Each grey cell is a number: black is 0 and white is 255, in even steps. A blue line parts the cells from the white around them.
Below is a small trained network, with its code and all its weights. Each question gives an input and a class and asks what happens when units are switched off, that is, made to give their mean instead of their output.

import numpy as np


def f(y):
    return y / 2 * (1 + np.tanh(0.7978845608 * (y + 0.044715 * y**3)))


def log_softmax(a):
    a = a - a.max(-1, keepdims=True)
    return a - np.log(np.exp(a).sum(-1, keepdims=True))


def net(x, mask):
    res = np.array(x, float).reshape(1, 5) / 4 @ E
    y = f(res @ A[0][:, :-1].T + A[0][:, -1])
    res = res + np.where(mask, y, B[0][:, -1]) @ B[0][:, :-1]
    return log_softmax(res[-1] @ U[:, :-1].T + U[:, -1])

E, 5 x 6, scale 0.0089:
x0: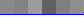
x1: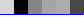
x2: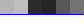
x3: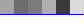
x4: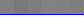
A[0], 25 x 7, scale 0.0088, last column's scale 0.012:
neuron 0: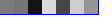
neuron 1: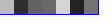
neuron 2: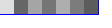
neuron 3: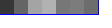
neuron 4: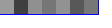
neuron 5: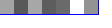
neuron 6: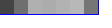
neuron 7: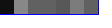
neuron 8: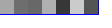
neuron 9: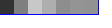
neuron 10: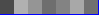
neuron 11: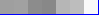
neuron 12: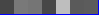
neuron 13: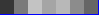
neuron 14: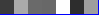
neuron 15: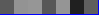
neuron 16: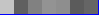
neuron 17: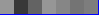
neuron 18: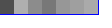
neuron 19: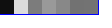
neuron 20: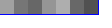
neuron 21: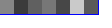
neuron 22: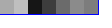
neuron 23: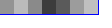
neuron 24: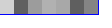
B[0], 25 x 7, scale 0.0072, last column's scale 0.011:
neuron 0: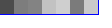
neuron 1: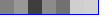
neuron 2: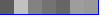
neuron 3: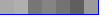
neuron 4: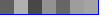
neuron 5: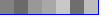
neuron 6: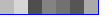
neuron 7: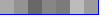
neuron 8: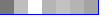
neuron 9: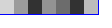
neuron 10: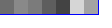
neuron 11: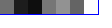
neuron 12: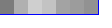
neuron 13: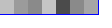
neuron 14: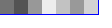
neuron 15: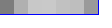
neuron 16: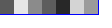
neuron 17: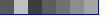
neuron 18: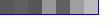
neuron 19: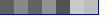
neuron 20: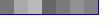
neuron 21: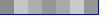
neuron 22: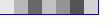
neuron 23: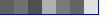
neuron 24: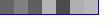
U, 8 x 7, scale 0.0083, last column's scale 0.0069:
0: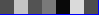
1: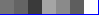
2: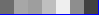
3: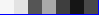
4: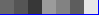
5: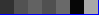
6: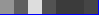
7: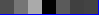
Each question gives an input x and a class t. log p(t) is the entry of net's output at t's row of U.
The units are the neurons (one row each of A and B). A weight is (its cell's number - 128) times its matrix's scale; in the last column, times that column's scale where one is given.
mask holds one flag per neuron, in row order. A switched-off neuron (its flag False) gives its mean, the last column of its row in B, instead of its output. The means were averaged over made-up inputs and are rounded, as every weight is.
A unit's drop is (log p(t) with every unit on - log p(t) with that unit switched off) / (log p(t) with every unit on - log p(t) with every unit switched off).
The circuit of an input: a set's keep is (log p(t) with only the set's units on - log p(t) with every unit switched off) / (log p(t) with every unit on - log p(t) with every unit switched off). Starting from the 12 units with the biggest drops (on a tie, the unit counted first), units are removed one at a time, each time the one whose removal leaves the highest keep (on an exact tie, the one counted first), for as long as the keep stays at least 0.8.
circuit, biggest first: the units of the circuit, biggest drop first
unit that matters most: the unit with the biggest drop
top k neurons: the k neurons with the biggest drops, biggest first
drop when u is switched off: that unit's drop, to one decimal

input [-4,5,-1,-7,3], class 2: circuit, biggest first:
neuron 14; neuron 15
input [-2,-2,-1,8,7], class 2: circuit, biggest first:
neuron 8; neuron 0
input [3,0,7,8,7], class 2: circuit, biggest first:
neuron 8; neuron 0; neuron 5
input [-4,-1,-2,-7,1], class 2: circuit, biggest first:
neuron 14; neuron 15
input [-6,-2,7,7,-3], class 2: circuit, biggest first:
neuron 0; neuron 8
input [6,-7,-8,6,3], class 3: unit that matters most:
neuron 9
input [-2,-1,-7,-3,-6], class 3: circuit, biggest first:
neuron 9; neuron 6
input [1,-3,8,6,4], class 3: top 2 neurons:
neuron 22; neuron 14
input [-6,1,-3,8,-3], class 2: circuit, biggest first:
neuron 8; neuron 0
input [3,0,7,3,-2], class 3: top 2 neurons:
neuron 22; neuron 14
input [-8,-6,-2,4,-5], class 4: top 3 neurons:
neuron 0; neuron 16; neuron 1
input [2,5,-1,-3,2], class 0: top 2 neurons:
neuron 1; neuron 16
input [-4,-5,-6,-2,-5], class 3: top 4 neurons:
neuron 9; neuron 6; neuron 13; neuron 3
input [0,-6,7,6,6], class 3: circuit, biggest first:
neuron 22
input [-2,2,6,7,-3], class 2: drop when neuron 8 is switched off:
0.3
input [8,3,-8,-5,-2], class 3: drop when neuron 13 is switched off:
0.2
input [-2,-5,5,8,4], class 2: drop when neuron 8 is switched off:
0.2
